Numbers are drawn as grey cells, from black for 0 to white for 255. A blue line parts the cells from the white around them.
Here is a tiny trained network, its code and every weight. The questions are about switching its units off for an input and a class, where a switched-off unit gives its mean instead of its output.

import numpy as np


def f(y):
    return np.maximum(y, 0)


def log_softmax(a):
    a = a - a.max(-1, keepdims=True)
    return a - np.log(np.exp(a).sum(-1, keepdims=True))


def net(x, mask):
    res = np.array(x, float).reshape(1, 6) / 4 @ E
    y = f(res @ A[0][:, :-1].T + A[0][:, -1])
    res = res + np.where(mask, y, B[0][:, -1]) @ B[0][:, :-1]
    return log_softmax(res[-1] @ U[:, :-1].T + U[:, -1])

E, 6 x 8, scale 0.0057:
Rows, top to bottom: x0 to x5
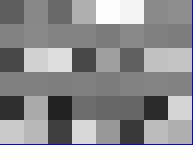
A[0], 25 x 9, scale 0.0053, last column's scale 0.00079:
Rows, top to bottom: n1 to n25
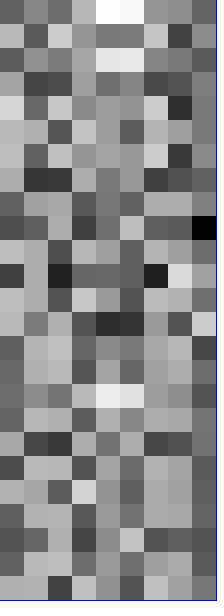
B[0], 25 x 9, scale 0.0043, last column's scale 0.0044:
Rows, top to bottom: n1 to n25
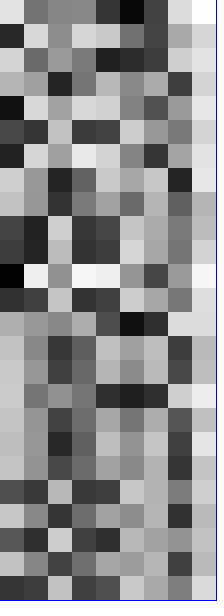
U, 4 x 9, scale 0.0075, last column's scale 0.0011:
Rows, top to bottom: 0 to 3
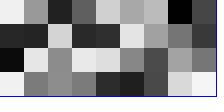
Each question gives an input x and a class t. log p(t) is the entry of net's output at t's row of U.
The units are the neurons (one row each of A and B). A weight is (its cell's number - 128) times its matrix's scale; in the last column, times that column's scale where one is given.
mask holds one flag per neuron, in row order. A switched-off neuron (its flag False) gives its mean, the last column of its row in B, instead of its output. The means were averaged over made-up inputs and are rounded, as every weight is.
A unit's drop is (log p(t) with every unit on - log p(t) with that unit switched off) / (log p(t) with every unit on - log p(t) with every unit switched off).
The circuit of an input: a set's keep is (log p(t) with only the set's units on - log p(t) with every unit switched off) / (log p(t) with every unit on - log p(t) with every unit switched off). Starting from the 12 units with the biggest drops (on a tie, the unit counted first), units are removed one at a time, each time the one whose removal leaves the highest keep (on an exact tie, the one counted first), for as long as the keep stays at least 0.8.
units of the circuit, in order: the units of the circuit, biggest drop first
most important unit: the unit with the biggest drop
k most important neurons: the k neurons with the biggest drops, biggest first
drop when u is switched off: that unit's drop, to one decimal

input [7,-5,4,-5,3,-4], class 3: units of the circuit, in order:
[n1; n3; n17]
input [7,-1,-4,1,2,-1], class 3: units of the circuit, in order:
[n1; n3]
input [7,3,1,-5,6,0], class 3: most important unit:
n1
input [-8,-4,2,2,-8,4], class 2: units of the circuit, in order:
[n5; n2]
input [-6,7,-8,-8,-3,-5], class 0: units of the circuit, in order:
[n8; n4]
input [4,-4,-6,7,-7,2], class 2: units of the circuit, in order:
[n7; n5]
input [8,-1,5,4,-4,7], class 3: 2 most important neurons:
[n1; n17]
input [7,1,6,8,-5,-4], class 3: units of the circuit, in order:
[n1; n3]
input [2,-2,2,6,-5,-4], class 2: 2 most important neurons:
[n7; n5]
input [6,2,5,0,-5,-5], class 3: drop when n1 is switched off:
0.4
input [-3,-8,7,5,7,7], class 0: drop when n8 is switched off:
-0.1
